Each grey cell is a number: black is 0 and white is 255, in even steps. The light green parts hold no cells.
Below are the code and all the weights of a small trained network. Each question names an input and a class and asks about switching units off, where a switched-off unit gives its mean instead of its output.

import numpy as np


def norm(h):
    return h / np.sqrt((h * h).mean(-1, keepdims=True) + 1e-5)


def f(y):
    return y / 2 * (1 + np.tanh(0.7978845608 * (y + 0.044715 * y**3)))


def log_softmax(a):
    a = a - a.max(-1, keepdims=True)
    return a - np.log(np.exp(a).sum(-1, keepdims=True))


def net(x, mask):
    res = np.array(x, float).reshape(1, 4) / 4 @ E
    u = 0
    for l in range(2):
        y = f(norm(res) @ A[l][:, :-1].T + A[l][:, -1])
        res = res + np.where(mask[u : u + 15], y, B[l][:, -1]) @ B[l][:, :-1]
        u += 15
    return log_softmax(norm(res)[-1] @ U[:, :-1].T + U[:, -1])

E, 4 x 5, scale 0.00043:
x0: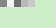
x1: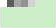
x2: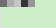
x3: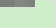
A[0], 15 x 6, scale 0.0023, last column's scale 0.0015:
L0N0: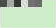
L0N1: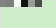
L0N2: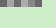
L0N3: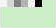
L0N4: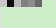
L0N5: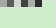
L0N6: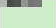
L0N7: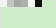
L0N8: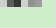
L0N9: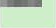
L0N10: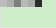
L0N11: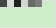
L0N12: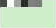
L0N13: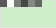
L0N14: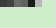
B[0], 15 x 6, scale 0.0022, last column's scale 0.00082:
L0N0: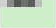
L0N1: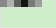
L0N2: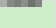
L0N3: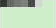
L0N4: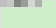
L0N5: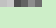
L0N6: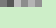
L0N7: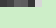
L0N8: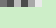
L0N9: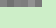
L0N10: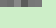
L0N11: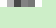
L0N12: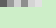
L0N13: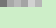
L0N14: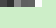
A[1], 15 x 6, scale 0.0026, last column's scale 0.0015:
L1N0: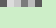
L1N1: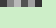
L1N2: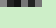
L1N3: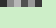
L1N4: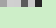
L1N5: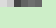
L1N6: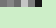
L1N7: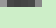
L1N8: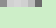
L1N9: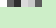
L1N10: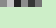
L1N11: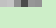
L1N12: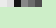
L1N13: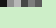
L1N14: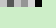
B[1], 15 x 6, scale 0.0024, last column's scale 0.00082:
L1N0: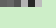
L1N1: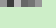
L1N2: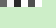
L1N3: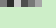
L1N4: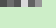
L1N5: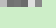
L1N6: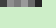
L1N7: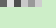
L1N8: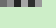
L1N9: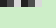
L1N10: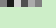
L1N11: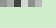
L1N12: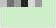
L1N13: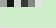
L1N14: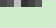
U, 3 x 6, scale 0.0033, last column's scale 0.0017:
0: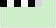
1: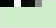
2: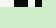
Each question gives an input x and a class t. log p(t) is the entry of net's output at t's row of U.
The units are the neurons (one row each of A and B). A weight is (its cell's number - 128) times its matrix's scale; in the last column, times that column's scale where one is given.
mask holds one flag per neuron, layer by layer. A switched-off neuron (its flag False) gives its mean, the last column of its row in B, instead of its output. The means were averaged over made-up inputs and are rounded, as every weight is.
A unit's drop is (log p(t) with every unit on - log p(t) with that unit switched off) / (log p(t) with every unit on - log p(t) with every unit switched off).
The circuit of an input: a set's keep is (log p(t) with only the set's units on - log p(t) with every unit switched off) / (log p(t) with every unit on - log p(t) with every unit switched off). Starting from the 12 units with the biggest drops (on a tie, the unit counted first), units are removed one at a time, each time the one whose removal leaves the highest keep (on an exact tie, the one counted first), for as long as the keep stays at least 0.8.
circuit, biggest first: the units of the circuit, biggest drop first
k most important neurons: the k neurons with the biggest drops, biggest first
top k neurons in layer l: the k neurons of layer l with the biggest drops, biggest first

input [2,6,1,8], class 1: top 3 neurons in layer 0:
(L0N11 L0N0 L0N8)
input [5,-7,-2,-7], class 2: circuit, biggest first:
(L0N11 L1N12)
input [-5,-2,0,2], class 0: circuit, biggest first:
(L1N2)
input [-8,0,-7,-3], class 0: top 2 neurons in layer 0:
(L0N12 L0N13)
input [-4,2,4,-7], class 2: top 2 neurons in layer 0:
(L0N1 L0N5)
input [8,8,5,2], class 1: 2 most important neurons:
(L0N7 L0N3)
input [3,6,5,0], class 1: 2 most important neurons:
(L0N11 L0N7)
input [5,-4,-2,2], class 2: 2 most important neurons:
(L0N11 L1N12)
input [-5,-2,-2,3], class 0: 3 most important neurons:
(L0N12 L1N2 L0N13)
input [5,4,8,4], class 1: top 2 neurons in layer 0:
(L0N7 L0N3)
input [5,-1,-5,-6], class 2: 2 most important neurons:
(L0N11 L1N12)
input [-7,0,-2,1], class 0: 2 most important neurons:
(L0N12 L0N13)
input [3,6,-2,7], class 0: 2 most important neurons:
(L0N12 L0N7)
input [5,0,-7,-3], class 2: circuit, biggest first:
(L1N12)
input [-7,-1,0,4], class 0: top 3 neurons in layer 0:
(L0N12 L0N13 L0N8)
